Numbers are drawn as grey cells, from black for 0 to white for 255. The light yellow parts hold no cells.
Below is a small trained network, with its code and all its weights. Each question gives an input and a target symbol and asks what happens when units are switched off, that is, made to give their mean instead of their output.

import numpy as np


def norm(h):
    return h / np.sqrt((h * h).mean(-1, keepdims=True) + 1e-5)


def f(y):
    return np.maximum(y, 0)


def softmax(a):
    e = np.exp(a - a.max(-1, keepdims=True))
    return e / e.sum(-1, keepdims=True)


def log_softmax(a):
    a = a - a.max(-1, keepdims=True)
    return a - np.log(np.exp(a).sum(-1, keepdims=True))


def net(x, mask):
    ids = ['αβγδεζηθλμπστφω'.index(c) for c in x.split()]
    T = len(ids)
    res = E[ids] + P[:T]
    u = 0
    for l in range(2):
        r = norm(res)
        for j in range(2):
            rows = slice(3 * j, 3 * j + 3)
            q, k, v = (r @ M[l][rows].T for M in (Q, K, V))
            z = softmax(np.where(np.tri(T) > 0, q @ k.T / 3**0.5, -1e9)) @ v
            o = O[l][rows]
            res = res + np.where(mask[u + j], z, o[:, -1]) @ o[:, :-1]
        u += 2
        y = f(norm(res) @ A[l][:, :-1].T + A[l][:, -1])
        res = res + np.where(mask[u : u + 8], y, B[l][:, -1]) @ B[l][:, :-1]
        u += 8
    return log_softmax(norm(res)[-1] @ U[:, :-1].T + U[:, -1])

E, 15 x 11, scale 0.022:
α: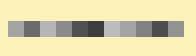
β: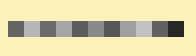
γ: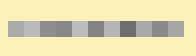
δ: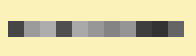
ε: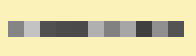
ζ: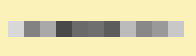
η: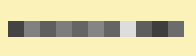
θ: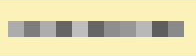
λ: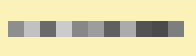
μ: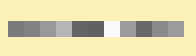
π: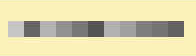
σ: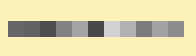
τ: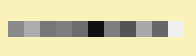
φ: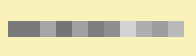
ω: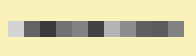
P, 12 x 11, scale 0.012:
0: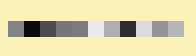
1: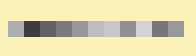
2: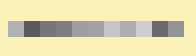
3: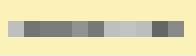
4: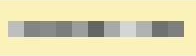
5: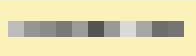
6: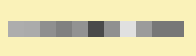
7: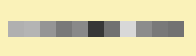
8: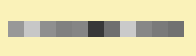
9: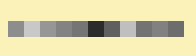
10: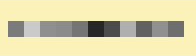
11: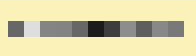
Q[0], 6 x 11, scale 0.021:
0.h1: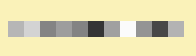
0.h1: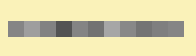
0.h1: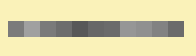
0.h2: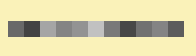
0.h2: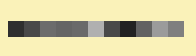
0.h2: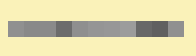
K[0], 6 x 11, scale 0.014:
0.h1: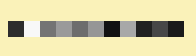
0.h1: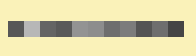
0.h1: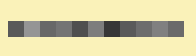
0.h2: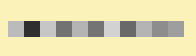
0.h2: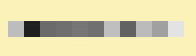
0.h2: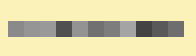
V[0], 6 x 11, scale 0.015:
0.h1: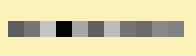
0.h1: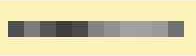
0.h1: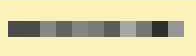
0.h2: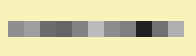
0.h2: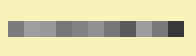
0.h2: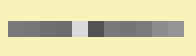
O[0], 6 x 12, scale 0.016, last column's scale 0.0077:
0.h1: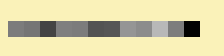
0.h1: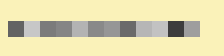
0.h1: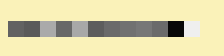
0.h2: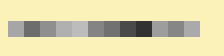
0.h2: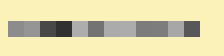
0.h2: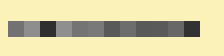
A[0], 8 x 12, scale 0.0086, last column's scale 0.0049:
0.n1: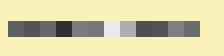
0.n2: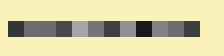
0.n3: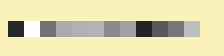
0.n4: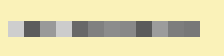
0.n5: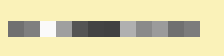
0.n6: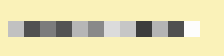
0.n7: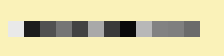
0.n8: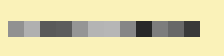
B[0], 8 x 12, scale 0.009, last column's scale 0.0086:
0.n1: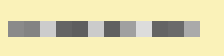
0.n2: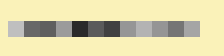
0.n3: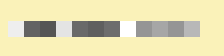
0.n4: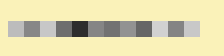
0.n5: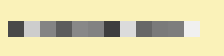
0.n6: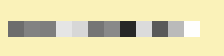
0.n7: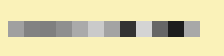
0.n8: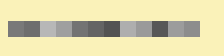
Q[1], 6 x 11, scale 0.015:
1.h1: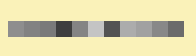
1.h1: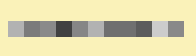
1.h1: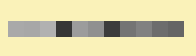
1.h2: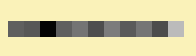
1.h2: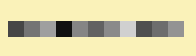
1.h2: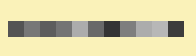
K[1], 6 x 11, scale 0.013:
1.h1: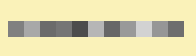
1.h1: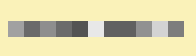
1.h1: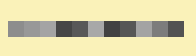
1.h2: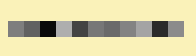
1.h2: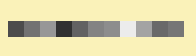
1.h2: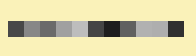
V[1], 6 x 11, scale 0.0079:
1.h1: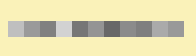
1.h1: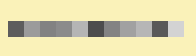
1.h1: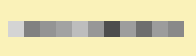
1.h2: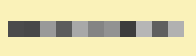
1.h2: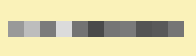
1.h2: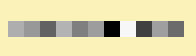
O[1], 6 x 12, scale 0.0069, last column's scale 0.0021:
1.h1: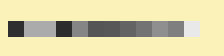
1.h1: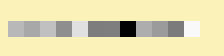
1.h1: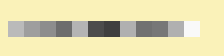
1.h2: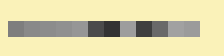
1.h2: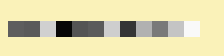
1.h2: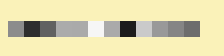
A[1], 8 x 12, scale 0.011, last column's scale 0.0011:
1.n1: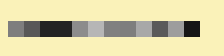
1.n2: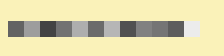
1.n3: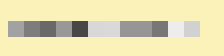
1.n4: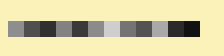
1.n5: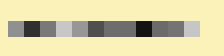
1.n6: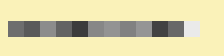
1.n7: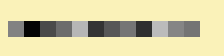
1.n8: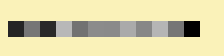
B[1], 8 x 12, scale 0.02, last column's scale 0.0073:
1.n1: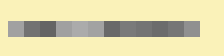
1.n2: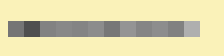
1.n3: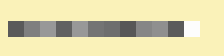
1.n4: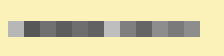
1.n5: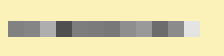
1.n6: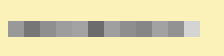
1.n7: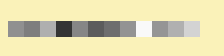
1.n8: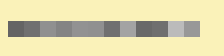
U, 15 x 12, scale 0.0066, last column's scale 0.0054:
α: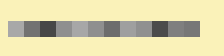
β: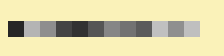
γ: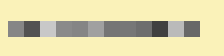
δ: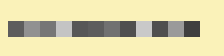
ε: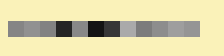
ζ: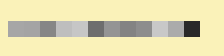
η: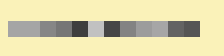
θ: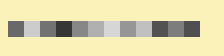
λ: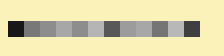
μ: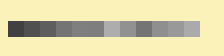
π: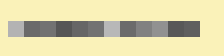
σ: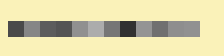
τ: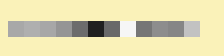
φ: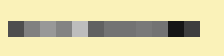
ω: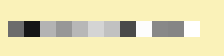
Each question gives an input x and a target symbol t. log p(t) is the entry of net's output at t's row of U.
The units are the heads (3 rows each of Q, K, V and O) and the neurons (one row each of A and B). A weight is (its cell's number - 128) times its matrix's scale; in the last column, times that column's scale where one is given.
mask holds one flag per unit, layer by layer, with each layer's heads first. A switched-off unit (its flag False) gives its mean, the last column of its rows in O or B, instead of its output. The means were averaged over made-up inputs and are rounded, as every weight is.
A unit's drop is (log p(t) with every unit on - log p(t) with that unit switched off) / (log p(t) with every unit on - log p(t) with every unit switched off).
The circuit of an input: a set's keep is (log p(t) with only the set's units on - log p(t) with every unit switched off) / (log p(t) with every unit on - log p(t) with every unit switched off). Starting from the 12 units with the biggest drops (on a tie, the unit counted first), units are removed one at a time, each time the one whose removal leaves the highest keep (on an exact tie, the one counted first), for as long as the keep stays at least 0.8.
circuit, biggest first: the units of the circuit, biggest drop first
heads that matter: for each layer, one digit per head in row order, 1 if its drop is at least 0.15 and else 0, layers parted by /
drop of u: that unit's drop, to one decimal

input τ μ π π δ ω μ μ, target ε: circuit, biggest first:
0.h1
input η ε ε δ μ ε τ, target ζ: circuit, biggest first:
0.h1; 0.h2
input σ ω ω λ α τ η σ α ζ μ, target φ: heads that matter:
10 / 00
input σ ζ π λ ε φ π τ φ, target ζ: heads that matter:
11 / 00
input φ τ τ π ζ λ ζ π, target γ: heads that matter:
10 / 00
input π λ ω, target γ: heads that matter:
10 / 00
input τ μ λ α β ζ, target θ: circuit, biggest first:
0.h2; 0.h1
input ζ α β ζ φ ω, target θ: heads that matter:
11 / 01
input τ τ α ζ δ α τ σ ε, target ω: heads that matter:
01 / 01
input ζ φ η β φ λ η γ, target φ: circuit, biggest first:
0.h1; 1.n7
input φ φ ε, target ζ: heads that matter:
10 / 00
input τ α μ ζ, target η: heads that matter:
11 / 11
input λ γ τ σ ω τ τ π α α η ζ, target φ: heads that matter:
10 / 00
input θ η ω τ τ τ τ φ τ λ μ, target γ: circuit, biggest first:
0.h1
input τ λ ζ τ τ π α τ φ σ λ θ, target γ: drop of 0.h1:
0.7
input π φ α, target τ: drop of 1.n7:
0.1
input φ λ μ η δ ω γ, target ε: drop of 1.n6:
0.0
